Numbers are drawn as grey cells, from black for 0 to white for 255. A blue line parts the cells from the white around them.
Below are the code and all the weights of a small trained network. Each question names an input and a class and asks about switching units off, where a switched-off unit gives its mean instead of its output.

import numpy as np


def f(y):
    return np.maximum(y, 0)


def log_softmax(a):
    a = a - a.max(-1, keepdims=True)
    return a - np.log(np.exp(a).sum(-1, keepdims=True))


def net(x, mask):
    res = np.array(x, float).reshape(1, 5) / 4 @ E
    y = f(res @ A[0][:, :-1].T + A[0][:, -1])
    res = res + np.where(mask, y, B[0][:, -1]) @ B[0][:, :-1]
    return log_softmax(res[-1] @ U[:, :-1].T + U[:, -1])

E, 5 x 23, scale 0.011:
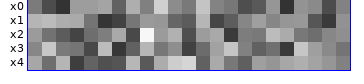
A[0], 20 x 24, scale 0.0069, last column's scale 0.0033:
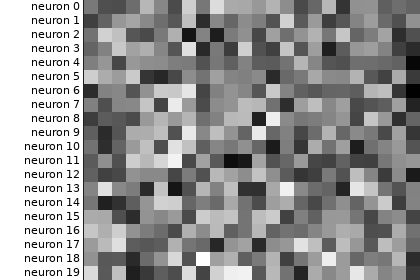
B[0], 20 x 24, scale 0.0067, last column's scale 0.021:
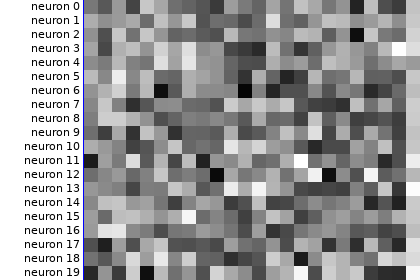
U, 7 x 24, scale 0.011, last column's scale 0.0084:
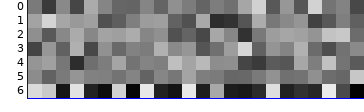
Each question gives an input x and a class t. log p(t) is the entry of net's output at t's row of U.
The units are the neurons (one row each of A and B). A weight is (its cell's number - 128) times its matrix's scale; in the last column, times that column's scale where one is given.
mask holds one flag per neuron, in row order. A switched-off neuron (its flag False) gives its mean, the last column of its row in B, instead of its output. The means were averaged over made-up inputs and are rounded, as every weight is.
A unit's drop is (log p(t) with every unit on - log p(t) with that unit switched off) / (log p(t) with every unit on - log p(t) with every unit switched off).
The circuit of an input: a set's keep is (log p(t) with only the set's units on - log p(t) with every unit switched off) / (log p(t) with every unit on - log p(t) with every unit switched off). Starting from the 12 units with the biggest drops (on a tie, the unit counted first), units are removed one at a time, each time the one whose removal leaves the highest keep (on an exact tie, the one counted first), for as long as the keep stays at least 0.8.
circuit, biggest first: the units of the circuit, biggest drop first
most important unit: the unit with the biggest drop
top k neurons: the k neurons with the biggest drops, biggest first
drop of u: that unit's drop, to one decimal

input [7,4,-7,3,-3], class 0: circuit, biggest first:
neuron 9
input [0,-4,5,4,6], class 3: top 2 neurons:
neuron 19; neuron 3
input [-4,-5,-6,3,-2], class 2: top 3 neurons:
neuron 3; neuron 1; neuron 16
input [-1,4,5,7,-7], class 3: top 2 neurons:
neuron 11; neuron 10
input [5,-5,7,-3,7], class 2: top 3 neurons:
neuron 18; neuron 15; neuron 11
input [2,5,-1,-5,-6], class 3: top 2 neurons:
neuron 11; neuron 13
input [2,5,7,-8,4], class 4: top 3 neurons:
neuron 7; neuron 10; neuron 3
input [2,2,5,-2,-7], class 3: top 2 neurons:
neuron 11; neuron 3
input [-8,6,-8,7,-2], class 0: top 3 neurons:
neuron 17; neuron 2; neuron 18
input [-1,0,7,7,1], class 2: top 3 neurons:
neuron 18; neuron 15; neuron 7
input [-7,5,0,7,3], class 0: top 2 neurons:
neuron 17; neuron 2
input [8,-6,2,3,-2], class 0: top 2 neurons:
neuron 0; neuron 9
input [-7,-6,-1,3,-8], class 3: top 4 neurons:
neuron 11; neuron 9; neuron 0; neuron 12
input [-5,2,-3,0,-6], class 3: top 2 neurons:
neuron 11; neuron 9
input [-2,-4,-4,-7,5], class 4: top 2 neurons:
neuron 10; neuron 7
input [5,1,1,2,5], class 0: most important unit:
neuron 0
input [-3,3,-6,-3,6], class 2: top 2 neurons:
neuron 3; neuron 11
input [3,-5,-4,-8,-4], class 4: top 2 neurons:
neuron 10; neuron 7
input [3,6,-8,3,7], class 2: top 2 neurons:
neuron 3; neuron 1
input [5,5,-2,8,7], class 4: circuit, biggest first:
neuron 13
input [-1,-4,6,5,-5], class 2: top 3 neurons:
neuron 18; neuron 19; neuron 15
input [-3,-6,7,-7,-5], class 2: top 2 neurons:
neuron 18; neuron 13
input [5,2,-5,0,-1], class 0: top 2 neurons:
neuron 9; neuron 18
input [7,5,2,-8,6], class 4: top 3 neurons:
neuron 7; neuron 10; neuron 17
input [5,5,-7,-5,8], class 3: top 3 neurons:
neuron 19; neuron 18; neuron 15
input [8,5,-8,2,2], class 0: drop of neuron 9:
1.4
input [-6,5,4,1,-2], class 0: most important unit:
neuron 2
